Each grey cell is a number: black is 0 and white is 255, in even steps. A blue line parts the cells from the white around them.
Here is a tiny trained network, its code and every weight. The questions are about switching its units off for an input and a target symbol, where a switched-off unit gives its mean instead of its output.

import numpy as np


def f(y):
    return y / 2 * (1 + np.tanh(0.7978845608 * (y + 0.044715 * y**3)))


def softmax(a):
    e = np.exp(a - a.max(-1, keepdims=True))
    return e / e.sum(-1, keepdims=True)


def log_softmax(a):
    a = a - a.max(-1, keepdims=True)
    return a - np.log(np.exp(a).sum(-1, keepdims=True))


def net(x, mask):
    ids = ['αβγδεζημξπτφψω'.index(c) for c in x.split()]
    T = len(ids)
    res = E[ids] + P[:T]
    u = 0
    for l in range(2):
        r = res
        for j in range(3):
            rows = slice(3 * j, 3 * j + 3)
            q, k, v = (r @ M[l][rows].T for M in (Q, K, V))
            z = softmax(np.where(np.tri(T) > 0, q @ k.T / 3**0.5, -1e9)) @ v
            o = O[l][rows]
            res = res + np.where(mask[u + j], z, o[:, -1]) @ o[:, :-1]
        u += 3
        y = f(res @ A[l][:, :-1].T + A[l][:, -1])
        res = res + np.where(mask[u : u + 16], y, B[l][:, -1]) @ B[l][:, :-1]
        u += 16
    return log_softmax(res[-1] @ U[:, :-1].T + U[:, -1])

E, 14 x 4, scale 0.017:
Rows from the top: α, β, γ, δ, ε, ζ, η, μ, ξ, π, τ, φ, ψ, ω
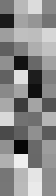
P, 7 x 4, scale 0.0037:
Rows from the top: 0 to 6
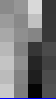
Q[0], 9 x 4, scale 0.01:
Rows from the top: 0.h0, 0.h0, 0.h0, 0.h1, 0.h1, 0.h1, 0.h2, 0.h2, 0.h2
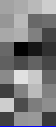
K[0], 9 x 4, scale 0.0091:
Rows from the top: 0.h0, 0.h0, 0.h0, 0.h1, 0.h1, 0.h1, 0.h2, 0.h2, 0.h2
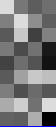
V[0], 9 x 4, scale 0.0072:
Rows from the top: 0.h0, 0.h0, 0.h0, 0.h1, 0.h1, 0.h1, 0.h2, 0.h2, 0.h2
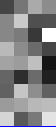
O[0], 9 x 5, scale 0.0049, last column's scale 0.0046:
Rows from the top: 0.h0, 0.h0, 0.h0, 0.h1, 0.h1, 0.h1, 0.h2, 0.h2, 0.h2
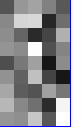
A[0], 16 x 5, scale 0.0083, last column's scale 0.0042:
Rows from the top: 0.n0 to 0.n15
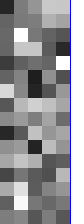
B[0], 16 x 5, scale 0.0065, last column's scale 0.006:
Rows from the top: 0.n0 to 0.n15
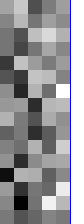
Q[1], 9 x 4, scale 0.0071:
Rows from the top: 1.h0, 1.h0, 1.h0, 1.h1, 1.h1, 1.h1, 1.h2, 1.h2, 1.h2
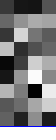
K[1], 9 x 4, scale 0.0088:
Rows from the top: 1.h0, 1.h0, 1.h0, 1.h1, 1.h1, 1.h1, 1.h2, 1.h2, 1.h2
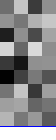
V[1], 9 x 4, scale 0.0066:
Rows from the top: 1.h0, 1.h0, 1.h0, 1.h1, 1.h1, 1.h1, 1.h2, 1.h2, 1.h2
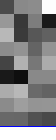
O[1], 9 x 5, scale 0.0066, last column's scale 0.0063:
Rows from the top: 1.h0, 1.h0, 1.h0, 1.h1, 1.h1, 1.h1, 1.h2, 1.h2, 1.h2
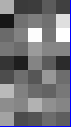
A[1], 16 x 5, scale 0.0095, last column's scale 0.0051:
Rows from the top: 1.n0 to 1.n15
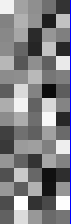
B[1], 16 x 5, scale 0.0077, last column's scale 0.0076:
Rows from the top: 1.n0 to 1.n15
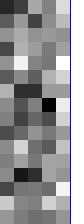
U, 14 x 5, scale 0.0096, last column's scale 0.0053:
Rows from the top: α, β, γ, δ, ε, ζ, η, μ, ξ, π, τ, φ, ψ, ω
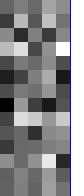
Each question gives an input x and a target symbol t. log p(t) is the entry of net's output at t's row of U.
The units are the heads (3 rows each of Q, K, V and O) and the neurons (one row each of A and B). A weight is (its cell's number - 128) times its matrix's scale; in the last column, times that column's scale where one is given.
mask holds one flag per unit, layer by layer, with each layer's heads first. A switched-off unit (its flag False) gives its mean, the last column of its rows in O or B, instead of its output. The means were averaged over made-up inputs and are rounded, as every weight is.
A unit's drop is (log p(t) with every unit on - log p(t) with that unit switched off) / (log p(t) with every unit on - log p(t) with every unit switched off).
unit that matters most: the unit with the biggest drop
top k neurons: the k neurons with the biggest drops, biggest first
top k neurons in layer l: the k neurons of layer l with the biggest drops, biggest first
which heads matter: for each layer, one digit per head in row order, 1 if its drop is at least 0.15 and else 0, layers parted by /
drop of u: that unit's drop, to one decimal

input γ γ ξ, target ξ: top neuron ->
1.n4
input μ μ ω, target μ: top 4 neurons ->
1.n7; 1.n8; 0.n7; 1.n10
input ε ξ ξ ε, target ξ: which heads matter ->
000 / 100
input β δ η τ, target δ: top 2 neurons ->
0.n0; 1.n0
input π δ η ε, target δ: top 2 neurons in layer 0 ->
0.n0; 0.n6
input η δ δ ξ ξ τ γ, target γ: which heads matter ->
010 / 000
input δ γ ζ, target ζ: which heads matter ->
000 / 010
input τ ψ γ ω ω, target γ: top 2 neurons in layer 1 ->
1.n7; 1.n8
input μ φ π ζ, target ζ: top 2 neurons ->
0.n14; 0.n2
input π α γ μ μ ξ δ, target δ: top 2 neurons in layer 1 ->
1.n14; 1.n0
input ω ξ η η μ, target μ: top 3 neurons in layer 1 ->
1.n13; 1.n1; 1.n14
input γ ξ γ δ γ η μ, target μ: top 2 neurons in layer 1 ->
1.n13; 1.n1
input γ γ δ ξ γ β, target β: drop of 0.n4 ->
0.1
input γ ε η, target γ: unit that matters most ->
0.n6
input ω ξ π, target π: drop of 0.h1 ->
0.2
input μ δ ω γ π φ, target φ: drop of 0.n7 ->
0.0
